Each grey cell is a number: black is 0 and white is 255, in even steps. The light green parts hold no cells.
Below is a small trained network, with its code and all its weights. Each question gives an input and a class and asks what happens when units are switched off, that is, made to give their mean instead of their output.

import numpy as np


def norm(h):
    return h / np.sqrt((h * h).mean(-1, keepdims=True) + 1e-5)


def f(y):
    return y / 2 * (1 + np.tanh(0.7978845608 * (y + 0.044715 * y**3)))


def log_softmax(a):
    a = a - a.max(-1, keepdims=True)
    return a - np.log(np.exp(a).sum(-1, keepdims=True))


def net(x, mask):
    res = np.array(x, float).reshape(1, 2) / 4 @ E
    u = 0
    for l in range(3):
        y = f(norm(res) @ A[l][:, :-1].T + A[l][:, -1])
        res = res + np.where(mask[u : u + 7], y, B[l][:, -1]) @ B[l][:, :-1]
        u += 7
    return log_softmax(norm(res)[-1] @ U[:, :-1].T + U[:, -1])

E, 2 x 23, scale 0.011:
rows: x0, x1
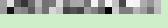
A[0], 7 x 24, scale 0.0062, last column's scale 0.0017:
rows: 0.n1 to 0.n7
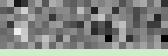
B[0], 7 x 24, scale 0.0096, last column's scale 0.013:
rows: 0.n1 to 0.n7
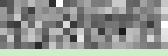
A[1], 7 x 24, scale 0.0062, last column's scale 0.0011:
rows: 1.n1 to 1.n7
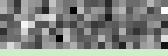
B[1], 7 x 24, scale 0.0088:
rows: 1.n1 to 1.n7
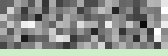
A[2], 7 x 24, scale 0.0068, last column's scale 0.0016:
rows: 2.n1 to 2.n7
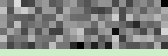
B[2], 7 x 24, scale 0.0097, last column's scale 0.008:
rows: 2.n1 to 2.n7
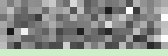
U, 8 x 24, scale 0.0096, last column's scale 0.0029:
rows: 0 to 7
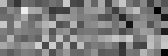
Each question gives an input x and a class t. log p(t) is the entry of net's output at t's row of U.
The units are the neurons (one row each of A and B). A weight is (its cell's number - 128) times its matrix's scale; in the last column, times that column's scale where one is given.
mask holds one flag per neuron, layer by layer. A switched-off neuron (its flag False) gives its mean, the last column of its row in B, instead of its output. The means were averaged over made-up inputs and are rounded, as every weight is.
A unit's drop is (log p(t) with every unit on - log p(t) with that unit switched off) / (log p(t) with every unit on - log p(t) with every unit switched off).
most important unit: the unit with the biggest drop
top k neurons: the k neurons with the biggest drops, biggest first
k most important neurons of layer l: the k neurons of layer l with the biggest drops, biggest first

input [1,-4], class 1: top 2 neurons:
(0.n4 1.n7)
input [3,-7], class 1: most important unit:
0.n4
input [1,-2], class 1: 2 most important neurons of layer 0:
(0.n4 0.n2)
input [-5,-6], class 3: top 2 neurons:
(0.n2 0.n4)
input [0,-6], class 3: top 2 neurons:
(0.n5 0.n4)
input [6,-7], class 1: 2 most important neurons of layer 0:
(0.n2 0.n6)
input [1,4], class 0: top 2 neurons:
(0.n5 2.n7)
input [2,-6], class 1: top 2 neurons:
(0.n4 1.n7)
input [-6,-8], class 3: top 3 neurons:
(0.n2 0.n4 0.n3)
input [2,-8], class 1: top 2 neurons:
(0.n4 1.n7)
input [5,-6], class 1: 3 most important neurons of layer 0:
(0.n2 0.n6 0.n5)
